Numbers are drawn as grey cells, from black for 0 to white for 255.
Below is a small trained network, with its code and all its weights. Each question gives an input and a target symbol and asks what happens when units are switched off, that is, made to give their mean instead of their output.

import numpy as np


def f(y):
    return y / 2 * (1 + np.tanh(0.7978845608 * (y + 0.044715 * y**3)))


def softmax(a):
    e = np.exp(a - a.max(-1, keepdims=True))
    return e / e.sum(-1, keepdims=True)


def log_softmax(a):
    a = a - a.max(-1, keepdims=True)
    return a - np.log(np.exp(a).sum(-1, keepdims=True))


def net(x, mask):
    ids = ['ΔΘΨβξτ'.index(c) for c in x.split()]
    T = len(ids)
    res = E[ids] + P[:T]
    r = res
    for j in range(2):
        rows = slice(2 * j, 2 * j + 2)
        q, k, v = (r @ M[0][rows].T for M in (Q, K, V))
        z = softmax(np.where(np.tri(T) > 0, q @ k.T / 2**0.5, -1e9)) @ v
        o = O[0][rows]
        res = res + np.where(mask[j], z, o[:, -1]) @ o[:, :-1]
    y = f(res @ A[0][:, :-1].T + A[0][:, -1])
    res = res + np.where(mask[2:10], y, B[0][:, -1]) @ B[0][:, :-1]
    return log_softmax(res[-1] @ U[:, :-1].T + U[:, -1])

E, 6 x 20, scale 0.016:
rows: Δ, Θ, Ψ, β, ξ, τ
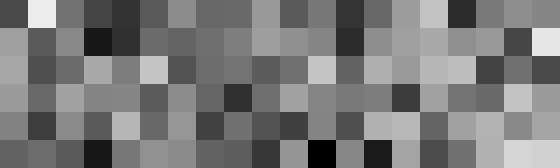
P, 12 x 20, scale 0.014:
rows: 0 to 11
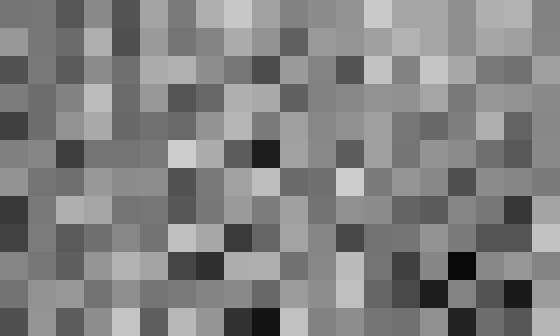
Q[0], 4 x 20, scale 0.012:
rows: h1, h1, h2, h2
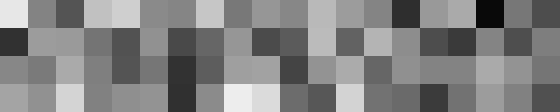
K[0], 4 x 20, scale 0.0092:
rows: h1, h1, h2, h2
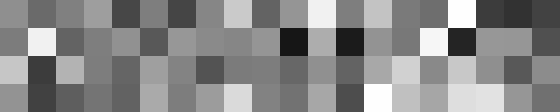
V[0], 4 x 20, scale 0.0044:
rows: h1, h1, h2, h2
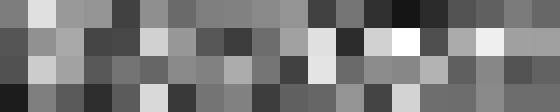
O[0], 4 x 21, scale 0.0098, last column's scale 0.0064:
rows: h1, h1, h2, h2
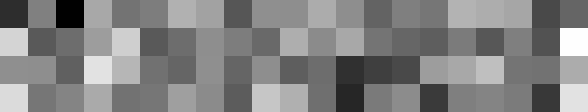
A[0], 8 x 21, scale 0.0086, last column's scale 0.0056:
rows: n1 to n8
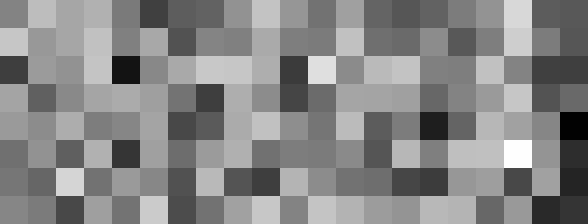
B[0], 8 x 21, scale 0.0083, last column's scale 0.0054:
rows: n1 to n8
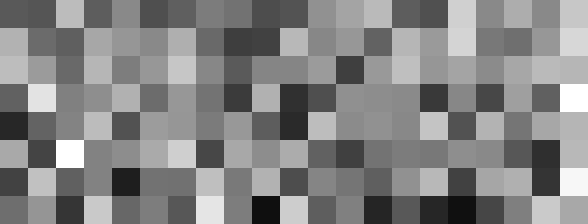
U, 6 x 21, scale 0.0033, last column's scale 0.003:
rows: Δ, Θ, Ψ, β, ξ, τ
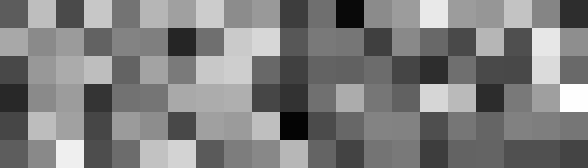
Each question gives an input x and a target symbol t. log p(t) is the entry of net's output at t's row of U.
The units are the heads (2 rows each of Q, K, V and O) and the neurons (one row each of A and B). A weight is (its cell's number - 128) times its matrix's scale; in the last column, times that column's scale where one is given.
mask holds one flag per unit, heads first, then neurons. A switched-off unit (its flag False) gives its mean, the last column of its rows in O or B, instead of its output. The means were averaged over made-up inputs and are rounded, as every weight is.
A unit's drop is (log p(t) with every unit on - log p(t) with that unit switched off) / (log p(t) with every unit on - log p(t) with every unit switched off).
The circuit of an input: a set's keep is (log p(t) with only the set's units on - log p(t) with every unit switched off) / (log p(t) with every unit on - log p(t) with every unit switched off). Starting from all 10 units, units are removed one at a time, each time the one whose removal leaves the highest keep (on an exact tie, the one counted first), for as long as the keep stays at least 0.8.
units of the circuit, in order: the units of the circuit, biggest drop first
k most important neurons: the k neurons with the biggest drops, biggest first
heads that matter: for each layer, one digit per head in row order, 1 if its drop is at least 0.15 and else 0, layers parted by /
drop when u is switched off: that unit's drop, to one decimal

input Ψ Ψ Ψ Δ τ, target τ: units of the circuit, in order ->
n6, h1
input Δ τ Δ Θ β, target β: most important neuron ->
n1
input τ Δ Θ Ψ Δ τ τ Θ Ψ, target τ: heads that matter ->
01
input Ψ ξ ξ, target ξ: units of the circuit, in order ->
h1, n4, n7
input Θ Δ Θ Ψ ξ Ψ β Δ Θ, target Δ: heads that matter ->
01
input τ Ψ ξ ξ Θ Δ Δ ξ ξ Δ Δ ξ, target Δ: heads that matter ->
01
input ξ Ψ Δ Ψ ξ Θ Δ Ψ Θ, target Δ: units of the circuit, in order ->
h2, h1
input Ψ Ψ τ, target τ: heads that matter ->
01
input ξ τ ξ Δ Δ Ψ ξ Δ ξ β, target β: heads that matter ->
00
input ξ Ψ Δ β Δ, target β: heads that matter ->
11
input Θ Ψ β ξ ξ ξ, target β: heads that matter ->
01
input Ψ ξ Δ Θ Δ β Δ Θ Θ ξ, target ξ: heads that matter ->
00
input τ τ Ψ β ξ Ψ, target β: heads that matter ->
11
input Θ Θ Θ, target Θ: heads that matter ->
10
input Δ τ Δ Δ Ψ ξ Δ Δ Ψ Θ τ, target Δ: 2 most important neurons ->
n7, n5
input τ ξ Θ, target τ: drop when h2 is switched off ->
1.0
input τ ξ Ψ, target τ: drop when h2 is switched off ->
0.7
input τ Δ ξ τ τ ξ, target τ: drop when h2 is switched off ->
1.1
